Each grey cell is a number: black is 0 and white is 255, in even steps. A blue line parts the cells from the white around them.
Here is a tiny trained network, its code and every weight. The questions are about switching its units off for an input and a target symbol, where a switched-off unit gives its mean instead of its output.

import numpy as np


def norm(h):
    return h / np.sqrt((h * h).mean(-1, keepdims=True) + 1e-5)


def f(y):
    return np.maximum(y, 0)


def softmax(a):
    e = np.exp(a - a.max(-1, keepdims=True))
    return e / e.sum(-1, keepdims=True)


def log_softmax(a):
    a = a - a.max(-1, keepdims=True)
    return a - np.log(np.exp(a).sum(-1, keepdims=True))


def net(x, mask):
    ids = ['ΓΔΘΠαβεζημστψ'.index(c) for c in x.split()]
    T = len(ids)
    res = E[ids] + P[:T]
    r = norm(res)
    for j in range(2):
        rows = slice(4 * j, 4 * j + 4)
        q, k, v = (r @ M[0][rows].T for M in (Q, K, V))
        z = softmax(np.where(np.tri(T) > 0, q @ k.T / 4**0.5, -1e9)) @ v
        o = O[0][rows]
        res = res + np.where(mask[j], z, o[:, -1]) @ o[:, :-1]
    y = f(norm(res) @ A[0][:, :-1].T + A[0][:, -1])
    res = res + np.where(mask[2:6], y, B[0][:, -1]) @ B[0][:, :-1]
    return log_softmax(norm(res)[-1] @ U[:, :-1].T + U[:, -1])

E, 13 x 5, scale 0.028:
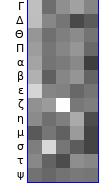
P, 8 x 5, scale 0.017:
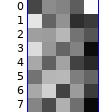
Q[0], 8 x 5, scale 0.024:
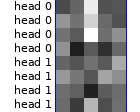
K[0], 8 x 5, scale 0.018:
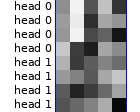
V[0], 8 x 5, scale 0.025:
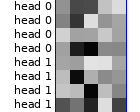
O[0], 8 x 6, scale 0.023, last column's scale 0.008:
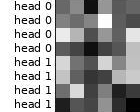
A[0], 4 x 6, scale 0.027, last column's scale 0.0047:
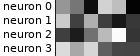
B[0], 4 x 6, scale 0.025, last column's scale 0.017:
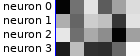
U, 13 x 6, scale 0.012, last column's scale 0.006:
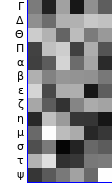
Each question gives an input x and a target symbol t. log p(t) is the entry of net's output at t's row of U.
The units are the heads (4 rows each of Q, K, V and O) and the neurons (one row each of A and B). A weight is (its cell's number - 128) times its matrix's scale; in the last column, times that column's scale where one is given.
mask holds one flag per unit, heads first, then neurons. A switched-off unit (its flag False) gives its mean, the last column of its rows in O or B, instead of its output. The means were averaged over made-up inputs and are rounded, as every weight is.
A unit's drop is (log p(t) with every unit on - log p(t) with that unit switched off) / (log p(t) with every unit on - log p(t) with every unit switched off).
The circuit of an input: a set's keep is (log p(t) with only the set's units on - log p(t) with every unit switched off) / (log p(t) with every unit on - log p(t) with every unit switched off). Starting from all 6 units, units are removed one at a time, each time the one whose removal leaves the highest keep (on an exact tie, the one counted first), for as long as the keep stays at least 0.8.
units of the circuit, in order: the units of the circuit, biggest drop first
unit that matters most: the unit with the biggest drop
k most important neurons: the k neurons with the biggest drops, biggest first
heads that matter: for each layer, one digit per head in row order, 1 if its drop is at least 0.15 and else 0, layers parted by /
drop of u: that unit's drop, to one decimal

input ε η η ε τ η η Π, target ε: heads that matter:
11
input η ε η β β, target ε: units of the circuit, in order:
(neuron 3; head 1)
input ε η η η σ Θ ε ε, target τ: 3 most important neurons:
(neuron 3; neuron 0; neuron 2)
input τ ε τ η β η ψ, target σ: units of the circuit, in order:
(head 0)
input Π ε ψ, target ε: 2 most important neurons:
(neuron 2; neuron 0)
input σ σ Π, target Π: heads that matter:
10
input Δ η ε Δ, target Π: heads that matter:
11
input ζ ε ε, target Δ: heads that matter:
01
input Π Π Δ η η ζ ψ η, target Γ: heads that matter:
10
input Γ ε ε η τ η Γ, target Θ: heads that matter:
11
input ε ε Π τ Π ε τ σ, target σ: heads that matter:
10
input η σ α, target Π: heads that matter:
10
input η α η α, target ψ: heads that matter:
10
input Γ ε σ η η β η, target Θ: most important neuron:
(neuron 3)
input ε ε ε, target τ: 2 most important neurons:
(neuron 3; neuron 0)
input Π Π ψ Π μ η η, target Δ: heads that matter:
11
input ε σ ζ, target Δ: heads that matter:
01
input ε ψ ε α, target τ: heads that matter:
01
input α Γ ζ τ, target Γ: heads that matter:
11
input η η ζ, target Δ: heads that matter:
01
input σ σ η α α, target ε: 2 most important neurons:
(neuron 1; neuron 0)
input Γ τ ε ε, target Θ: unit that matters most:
head 0
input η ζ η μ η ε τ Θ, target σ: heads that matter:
10
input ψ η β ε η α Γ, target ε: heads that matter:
11
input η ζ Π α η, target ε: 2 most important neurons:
(neuron 1; neuron 0)
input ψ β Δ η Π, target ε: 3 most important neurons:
(neuron 1; neuron 3; neuron 0)
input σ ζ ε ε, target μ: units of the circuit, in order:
(head 1)
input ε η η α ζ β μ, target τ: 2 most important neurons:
(neuron 3; neuron 1)
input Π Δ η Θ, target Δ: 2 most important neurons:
(neuron 0; neuron 3)
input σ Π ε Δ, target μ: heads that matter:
01
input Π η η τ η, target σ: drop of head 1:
0.1
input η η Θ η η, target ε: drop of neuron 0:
0.1
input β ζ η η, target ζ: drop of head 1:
0.6
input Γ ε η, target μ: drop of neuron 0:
0.0
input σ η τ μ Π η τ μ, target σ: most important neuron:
(neuron 0)
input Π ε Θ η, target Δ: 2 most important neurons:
(neuron 0; neuron 3)
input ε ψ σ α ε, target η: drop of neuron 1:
0.1
